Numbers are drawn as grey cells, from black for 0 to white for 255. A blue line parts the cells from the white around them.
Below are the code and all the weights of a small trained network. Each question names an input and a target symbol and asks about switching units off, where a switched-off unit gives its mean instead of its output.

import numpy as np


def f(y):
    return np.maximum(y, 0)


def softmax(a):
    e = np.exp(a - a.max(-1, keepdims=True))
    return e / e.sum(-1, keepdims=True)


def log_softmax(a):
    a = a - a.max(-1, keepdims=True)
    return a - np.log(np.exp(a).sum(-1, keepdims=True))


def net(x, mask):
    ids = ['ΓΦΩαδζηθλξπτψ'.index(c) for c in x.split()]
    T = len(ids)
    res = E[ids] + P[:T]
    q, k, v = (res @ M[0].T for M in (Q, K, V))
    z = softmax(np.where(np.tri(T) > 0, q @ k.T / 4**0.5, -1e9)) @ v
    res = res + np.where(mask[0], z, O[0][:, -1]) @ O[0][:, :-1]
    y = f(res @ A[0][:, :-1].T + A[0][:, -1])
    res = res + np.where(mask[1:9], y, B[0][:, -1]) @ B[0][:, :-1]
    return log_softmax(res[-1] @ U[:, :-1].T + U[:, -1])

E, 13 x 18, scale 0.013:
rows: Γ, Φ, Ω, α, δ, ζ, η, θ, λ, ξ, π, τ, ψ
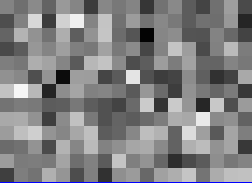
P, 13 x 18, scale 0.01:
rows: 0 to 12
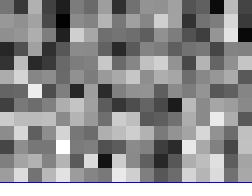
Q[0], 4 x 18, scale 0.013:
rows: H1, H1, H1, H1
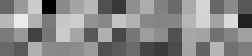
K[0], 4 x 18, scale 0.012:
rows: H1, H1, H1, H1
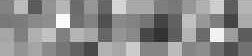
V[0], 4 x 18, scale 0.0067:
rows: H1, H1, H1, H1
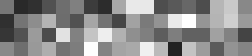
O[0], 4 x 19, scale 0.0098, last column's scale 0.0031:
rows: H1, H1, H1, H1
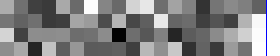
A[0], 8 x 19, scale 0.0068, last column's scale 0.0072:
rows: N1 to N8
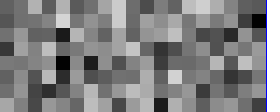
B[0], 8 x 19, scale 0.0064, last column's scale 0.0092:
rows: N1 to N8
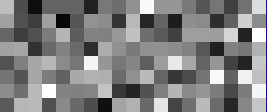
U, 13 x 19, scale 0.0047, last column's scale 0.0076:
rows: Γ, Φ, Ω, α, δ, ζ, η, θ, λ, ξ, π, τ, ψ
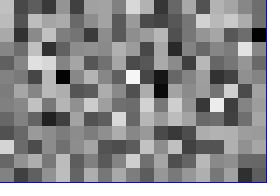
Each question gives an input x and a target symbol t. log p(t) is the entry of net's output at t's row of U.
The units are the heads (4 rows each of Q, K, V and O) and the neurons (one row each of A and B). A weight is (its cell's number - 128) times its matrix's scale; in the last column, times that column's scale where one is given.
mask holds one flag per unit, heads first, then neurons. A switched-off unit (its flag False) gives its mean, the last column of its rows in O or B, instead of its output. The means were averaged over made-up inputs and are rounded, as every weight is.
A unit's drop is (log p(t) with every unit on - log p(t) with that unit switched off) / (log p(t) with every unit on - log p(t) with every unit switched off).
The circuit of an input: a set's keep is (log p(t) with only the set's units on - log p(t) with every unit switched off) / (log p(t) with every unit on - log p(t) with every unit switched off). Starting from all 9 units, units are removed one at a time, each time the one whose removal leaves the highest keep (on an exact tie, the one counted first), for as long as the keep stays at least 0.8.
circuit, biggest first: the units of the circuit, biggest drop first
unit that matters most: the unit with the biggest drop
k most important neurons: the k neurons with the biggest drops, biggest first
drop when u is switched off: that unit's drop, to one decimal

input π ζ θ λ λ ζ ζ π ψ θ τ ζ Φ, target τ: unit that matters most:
N8
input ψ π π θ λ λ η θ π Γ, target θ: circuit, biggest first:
H1, N7
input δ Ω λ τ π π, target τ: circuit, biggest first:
N8, H1
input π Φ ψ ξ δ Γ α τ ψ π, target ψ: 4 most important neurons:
N3, N7, N6, N1
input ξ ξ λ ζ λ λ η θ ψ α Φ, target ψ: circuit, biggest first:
N3, H1, N7
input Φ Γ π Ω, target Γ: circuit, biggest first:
H1, N1
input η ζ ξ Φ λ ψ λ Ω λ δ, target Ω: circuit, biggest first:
H1, N1
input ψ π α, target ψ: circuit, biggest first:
N3, H1
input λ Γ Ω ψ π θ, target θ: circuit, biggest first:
N5, N6
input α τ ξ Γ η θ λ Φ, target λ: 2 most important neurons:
N1, N3
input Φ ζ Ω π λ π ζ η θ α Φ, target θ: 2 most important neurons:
N7, N3
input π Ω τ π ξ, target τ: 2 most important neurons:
N8, N1
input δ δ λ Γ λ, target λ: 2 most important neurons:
N1, N7
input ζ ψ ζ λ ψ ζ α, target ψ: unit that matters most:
N3
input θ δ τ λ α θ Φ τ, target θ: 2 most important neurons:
N7, N3
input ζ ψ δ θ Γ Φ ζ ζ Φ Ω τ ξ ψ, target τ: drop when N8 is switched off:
1.5
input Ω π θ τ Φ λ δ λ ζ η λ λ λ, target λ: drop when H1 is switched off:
0.7
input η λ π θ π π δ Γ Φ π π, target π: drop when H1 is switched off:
0.7
